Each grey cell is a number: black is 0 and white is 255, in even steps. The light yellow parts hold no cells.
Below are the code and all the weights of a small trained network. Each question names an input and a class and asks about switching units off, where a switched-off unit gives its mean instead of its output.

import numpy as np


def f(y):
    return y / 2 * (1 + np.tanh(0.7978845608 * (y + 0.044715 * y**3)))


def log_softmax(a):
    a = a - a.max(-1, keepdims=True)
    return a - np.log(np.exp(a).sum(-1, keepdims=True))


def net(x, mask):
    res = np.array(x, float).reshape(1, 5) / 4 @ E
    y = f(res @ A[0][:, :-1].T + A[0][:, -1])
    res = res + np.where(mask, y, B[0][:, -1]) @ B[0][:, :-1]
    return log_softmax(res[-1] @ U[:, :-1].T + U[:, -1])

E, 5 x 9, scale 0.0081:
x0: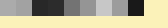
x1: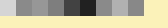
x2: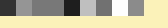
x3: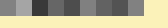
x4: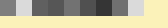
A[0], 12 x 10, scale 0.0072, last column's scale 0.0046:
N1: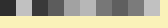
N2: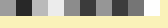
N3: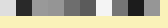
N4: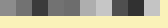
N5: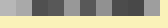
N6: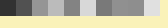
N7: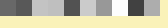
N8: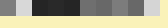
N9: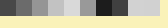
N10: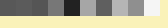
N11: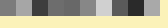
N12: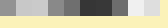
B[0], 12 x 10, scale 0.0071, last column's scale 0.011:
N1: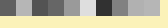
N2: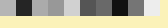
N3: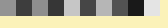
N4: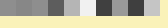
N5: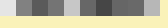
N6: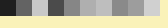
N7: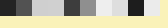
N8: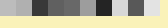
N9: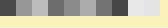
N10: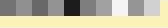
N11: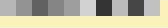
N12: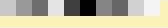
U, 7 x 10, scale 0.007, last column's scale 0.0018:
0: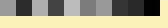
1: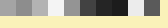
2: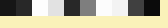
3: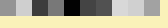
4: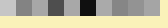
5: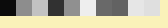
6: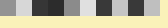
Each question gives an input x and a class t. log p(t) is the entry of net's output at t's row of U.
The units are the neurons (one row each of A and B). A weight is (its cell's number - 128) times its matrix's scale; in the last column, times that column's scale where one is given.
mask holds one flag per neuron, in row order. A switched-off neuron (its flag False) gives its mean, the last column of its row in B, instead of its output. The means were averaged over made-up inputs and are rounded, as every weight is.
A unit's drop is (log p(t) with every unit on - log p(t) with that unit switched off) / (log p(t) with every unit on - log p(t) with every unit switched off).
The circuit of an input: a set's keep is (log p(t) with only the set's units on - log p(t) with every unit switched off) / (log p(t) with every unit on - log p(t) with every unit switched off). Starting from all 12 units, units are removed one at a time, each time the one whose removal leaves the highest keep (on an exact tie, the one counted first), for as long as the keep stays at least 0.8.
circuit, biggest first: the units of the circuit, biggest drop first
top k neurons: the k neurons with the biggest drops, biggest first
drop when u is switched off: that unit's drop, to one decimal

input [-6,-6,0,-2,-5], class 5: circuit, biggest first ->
[N9]
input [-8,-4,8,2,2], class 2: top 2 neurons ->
[N10; N7]
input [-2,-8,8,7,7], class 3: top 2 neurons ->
[N10; N8]
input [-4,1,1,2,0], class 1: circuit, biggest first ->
[N7; N12]
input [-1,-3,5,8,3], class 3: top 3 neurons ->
[N10; N4; N3]
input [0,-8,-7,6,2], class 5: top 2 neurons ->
[N9; N12]
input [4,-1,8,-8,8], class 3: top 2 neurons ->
[N8; N3]
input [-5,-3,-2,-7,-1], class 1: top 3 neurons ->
[N2; N4; N1]
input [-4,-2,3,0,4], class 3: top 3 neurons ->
[N2; N12; N10]
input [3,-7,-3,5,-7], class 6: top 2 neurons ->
[N11; N4]
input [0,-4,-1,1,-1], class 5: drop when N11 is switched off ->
0.0
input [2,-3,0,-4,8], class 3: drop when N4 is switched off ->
0.1
